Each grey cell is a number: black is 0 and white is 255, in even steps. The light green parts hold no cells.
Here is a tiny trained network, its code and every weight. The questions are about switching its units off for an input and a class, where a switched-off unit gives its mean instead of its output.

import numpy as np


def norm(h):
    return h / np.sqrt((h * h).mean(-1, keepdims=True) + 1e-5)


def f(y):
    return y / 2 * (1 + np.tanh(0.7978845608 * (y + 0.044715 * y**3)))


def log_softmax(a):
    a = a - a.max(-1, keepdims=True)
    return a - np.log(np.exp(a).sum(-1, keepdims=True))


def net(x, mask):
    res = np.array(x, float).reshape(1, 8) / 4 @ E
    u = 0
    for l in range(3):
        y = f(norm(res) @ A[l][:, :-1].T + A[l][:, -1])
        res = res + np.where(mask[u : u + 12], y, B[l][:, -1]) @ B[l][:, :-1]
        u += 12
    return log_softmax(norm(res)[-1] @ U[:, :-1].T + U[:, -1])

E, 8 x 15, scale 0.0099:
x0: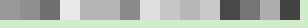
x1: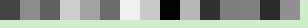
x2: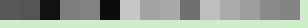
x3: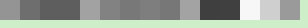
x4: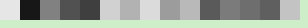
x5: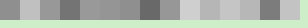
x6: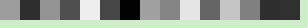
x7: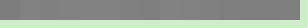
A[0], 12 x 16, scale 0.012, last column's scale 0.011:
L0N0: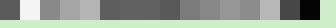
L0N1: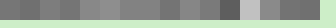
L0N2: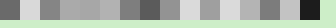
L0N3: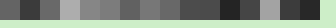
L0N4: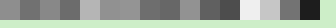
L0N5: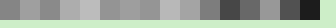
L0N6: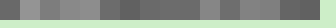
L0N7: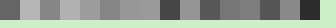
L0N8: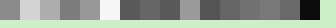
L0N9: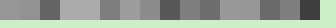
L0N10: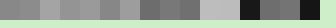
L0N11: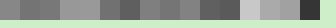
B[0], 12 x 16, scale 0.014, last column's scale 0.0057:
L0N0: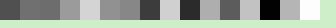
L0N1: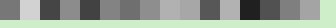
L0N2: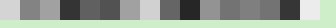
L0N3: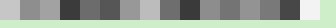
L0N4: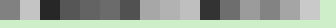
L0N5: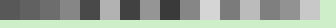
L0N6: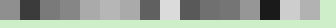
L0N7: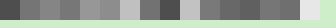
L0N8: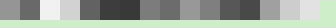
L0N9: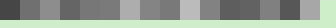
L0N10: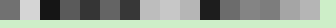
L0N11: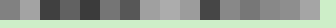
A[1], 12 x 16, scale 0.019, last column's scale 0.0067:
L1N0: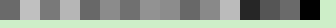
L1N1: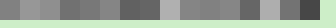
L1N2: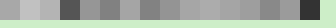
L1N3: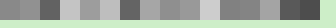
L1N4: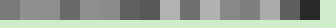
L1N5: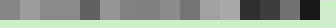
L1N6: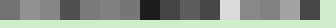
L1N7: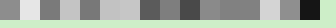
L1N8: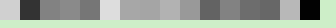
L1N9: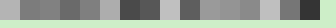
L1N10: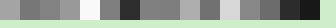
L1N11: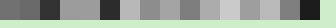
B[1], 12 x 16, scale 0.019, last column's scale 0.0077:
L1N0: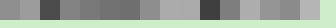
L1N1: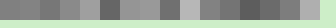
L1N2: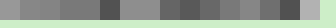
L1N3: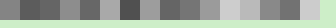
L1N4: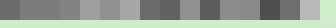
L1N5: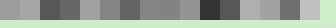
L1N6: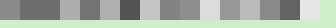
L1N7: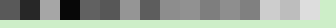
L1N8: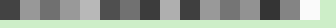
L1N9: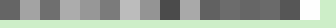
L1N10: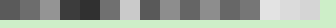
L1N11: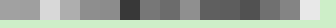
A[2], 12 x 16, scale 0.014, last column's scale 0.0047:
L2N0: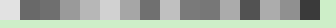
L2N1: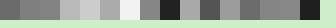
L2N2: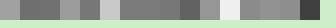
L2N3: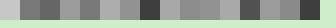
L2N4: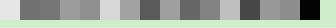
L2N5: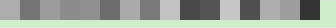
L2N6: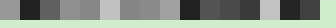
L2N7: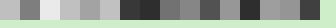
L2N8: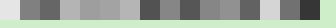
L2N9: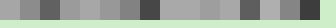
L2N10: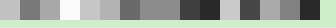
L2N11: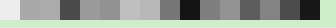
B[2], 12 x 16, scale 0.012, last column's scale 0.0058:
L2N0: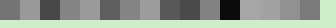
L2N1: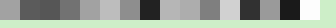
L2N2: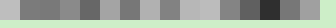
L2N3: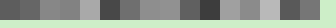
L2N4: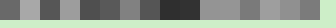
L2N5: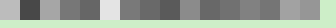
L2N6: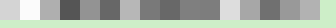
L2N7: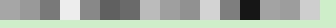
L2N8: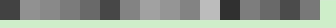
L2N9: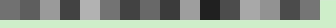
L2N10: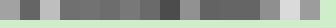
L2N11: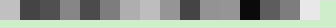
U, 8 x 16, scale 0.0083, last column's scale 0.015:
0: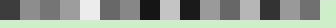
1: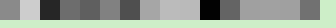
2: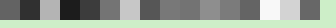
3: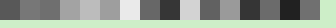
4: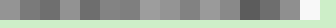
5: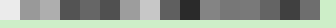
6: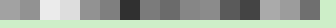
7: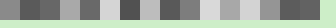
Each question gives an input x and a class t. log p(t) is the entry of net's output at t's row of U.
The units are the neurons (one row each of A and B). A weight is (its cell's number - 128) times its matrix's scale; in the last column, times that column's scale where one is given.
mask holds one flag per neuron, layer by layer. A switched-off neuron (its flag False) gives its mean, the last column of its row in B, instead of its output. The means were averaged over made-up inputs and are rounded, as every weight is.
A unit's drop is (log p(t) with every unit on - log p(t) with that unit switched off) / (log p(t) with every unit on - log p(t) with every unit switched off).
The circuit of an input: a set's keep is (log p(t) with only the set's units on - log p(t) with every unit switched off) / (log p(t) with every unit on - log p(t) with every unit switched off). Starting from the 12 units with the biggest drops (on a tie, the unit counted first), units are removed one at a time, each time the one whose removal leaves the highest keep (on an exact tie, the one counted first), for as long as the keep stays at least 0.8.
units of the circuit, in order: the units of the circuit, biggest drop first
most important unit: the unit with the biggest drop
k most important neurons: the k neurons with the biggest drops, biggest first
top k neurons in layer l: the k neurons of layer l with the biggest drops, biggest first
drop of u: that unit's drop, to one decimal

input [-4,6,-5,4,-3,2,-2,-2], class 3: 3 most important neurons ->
[L0N7; L1N11; L2N1]
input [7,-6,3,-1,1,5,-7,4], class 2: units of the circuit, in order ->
[L1N7]
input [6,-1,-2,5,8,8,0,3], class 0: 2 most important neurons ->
[L1N8; L0N3]
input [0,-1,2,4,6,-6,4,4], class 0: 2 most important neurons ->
[L1N8; L0N2]
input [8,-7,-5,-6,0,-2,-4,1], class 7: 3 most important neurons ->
[L1N3; L0N5; L0N1]
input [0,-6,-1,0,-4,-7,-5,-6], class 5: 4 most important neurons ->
[L0N3; L2N6; L2N11; L0N6]
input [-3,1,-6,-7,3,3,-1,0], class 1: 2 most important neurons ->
[L0N10; L1N0]
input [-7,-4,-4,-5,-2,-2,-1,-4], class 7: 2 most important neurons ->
[L1N6; L0N1]
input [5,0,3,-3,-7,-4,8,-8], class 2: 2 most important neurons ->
[L1N10; L1N8]
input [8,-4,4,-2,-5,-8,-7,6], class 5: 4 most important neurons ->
[L0N3; L2N6; L1N10; L0N7]
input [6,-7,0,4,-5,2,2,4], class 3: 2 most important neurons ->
[L1N9; L1N4]
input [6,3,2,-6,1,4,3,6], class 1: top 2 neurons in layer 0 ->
[L0N10; L0N2]
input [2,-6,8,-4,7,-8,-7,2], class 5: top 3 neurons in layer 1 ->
[L1N10; L1N11; L1N9]
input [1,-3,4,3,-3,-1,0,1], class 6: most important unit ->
L1N11
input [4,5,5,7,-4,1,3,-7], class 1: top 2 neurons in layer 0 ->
[L0N4; L0N11]
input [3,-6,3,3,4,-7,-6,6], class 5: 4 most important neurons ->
[L0N3; L2N6; L1N10; L2N11]
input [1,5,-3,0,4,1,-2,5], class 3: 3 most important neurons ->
[L0N7; L2N1; L1N11]
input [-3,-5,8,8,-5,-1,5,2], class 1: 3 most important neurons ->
[L0N4; L0N11; L0N1]
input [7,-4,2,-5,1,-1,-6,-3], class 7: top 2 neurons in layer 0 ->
[L0N5; L0N1]
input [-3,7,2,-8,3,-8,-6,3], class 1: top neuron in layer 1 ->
[L1N0]
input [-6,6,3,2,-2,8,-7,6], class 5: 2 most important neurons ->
[L0N2; L1N2]
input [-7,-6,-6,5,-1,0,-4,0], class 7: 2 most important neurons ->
[L1N6; L1N11]
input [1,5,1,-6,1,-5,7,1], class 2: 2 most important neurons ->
[L1N10; L0N1]
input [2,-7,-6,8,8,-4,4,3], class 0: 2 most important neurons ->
[L1N8; L0N10]
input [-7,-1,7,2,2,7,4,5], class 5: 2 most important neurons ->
[L1N2; L0N2]
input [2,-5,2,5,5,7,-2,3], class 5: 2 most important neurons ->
[L0N2; L1N2]
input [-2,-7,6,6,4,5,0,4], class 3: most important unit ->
L1N9
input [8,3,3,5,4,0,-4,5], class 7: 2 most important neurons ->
[L1N3; L0N5]
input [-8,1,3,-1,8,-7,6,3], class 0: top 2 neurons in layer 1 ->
[L1N8; L1N3]
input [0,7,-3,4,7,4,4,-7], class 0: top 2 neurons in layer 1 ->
[L1N8; L1N9]
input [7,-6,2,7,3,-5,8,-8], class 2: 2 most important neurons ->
[L1N10; L0N10]
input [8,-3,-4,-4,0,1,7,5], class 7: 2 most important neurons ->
[L1N3; L0N5]
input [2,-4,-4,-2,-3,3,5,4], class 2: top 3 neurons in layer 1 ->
[L1N10; L1N11; L1N8]
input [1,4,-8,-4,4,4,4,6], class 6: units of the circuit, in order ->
[L0N8]
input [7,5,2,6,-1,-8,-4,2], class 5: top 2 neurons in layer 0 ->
[L0N3; L0N10]
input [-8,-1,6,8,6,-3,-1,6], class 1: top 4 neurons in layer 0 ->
[L0N4; L0N11; L0N6; L0N0]
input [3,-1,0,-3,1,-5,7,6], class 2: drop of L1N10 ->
0.8
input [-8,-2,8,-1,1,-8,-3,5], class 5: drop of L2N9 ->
0.0
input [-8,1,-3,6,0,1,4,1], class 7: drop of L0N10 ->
0.1
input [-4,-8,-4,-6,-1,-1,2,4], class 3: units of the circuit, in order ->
[L1N9]
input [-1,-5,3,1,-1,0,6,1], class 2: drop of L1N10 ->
2.0
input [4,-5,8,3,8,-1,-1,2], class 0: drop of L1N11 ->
-0.1
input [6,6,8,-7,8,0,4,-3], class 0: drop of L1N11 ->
-0.1
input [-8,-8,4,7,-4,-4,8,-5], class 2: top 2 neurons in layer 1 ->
[L1N10; L1N3]
